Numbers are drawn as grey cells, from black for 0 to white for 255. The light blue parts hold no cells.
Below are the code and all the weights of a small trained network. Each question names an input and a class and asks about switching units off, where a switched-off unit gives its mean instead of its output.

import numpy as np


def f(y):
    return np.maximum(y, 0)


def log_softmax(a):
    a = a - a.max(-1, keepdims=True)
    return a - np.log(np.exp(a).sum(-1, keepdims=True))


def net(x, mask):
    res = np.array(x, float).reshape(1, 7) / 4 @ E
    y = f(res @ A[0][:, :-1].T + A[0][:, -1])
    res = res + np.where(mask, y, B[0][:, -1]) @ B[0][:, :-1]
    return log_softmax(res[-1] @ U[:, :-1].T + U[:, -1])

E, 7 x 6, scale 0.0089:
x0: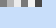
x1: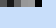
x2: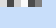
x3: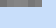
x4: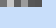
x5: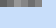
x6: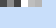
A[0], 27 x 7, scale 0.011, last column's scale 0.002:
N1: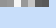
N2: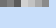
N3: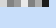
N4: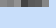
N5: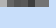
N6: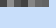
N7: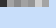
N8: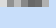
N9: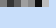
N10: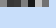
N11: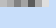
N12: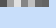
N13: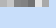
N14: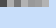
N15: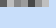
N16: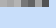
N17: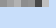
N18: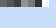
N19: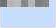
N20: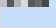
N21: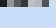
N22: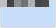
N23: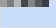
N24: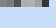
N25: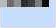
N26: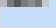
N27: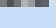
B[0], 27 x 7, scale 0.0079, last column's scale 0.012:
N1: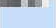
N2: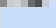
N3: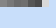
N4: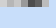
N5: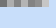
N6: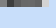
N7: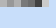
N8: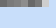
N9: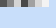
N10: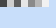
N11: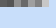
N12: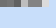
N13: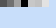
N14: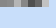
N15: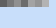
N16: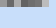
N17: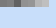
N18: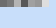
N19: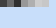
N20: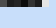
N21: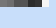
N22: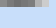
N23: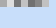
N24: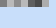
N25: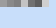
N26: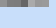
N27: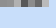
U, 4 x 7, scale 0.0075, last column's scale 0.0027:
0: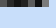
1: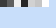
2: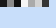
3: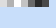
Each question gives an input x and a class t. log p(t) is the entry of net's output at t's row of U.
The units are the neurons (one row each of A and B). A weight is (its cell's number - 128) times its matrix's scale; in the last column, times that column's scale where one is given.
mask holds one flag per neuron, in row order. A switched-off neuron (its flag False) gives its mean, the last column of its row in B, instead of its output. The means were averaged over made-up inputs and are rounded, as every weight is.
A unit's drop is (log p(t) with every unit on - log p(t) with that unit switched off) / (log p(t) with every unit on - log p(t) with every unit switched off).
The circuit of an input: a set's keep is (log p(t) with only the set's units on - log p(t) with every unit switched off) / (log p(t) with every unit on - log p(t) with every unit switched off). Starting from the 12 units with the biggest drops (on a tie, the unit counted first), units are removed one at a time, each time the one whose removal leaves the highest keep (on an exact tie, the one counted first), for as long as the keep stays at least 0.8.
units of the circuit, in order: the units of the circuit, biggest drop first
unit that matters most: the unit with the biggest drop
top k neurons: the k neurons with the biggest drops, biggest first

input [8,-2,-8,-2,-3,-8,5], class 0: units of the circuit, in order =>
(N21)
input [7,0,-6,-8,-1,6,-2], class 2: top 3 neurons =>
(N20; N19; N12)
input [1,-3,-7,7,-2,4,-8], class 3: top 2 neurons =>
(N4; N20)
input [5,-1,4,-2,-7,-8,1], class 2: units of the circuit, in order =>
(N1; N19)
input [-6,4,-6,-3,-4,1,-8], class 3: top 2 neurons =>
(N4; N20)
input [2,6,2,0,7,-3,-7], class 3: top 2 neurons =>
(N4; N13)
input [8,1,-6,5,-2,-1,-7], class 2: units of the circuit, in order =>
(N19; N23; N12)
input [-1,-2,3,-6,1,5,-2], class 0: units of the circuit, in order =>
(N9; N2)
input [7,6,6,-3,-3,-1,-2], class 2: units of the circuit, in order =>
(N1; N17)
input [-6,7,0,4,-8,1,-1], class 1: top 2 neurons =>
(N9; N18)
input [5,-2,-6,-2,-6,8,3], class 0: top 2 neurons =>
(N21; N10)
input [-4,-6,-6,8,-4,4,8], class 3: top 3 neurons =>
(N7; N2; N20)
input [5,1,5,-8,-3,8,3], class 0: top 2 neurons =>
(N20; N10)
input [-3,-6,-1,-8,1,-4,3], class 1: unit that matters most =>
N13
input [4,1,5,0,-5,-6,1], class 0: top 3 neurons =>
(N20; N10; N3)
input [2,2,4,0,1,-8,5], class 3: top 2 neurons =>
(N2; N21)
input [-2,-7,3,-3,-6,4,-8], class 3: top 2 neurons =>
(N25; N4)
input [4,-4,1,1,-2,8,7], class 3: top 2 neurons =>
(N7; N2)
